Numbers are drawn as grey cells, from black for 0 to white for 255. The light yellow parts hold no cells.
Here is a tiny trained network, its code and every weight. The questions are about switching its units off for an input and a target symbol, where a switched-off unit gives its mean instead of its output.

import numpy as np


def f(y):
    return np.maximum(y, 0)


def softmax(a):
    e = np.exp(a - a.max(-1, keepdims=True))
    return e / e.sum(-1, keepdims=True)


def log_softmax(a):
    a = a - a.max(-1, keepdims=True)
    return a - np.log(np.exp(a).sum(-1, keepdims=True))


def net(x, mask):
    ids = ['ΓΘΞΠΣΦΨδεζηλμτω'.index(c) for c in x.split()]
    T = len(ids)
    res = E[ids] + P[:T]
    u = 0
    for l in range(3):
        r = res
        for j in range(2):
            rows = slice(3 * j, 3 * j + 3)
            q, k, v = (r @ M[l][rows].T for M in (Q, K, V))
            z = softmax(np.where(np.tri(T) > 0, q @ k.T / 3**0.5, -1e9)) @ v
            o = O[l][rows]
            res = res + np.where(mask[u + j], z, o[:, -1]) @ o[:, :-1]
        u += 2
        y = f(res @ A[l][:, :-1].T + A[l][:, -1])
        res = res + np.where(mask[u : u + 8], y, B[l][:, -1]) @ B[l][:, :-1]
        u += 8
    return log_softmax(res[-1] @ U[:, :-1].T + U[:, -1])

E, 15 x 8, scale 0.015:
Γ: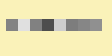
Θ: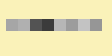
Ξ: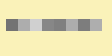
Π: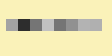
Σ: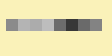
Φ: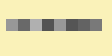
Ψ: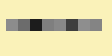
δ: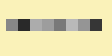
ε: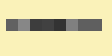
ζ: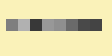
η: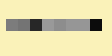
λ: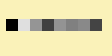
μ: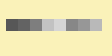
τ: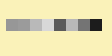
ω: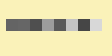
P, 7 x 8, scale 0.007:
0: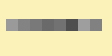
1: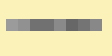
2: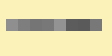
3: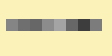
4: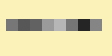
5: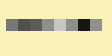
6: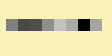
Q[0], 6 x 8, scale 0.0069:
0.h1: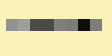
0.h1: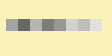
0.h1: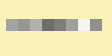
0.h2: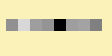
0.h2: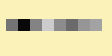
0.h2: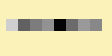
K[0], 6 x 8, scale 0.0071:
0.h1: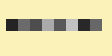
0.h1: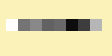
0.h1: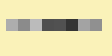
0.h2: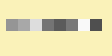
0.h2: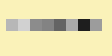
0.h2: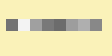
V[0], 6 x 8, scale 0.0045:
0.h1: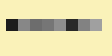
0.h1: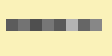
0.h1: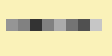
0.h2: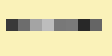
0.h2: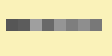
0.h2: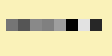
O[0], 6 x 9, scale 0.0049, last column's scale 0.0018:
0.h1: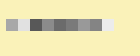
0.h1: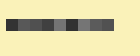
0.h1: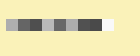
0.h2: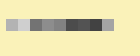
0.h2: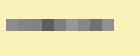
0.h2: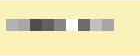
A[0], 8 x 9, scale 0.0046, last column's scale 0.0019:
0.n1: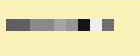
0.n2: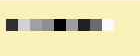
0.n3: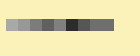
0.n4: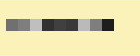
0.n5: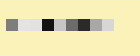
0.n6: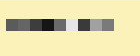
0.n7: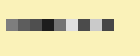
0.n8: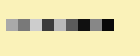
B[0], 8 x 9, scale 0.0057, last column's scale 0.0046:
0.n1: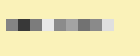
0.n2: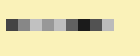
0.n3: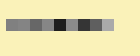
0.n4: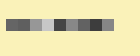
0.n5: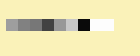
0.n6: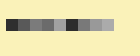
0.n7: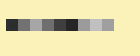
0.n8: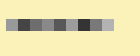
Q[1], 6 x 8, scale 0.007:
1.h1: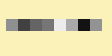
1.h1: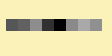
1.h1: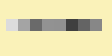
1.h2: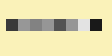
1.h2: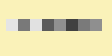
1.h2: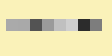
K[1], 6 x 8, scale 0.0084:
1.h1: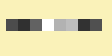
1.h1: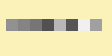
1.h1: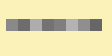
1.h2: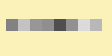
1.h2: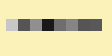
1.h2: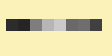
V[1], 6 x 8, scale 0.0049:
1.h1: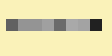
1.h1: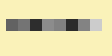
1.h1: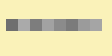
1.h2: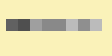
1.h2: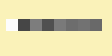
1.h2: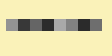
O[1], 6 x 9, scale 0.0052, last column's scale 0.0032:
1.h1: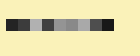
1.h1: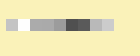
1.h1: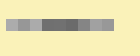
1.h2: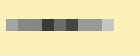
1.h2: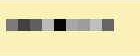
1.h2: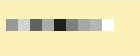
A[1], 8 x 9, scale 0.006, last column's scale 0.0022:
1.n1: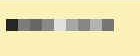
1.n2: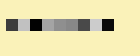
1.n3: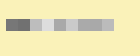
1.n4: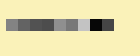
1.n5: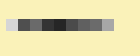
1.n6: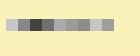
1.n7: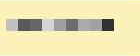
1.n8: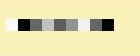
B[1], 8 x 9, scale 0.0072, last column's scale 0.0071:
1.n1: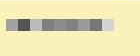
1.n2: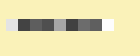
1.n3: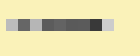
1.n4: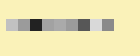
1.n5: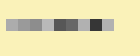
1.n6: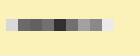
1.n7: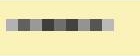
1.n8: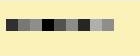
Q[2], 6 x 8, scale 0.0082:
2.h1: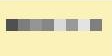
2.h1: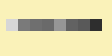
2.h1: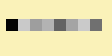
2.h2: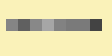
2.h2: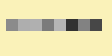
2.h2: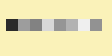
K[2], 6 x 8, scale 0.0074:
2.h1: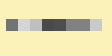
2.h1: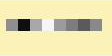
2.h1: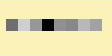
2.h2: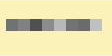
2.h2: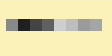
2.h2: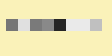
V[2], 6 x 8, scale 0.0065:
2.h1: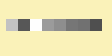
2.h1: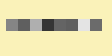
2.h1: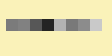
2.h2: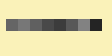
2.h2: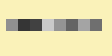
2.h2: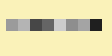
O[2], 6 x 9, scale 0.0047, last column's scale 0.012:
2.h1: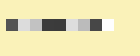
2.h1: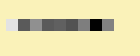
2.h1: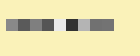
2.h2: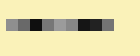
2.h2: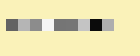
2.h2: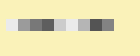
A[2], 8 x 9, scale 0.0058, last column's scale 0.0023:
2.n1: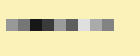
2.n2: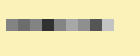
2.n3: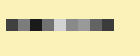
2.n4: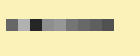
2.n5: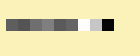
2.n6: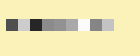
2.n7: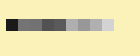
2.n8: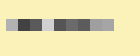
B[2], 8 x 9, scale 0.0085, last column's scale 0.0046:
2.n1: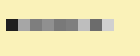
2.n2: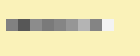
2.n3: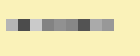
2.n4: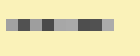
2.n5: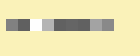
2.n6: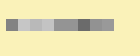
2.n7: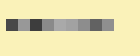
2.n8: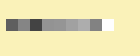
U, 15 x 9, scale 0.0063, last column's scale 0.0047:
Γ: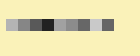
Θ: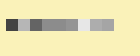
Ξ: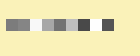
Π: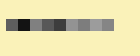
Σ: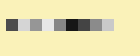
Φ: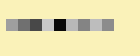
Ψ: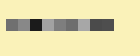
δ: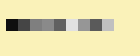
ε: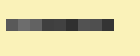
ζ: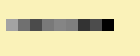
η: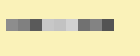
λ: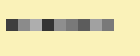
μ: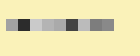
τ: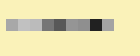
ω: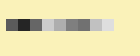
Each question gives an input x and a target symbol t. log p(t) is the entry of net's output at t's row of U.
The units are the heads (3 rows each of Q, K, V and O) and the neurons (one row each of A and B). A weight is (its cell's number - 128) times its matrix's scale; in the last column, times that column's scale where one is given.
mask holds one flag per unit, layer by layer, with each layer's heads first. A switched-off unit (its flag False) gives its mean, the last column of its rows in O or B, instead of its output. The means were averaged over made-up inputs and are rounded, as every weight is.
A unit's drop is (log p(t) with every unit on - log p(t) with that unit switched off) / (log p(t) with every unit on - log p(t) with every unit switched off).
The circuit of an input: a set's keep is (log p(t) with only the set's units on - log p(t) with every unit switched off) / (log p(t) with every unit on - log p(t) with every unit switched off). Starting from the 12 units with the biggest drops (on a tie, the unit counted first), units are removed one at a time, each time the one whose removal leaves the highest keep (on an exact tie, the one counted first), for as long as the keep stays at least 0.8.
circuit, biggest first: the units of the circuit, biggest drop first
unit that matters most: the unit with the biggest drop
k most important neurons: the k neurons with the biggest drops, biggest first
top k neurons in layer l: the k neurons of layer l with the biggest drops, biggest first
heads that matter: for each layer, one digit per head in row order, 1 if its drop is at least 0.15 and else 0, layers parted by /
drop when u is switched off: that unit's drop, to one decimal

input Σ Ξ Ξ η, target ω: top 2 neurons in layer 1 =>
(1.n4; 1.n3)
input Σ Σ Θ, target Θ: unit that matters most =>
2.n1
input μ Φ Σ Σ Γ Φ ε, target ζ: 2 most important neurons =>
(1.n2; 2.n4)
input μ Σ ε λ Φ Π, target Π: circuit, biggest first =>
(1.n8; 1.n7; 2.h2)
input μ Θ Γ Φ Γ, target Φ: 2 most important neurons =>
(0.n8; 1.n6)
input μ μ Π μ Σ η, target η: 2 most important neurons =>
(1.n4; 0.n5)
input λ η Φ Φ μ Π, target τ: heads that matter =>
00 / 00 / 11
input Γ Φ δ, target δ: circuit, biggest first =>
(1.n2; 1.h1)
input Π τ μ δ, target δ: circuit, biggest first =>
(1.h1; 1.n2; 1.n6)
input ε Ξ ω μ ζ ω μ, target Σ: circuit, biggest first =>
(0.h2; 2.h2; 1.h1)
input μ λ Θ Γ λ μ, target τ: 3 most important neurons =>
(1.n3; 1.n7; 0.n1)
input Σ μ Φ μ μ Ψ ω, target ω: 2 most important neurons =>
(1.n2; 2.n8)
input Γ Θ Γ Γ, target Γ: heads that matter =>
00 / 00 / 01
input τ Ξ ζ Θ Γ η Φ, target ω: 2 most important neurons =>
(1.n4; 1.n3)
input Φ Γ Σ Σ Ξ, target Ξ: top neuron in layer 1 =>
(1.n3)
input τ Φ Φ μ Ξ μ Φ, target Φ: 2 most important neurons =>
(0.n8; 0.n5)
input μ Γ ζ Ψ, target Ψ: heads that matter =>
00 / 00 / 10
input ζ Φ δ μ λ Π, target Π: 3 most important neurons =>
(1.n8; 0.n2; 0.n5)
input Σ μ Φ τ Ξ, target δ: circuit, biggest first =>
(1.h1; 0.n2; 2.h1)
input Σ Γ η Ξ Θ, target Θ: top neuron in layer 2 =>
(2.n1)
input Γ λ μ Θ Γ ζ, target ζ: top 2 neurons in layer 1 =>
(1.n2; 1.n1)
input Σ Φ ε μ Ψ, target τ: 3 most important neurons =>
(0.n1; 0.n5; 1.n3)
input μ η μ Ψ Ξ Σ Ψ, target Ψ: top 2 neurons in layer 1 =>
(1.n2; 1.n5)
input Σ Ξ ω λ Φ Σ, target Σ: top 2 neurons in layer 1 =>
(1.n6; 1.n2)
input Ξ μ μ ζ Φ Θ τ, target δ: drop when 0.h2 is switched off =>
0.0
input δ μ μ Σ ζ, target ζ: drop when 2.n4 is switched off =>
0.3
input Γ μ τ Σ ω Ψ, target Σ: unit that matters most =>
0.n1
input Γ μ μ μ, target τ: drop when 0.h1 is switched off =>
0.1
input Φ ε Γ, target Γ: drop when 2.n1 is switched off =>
-0.1
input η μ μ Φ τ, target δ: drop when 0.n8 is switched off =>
-0.1
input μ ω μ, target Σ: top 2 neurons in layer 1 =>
(1.n2; 1.n6)
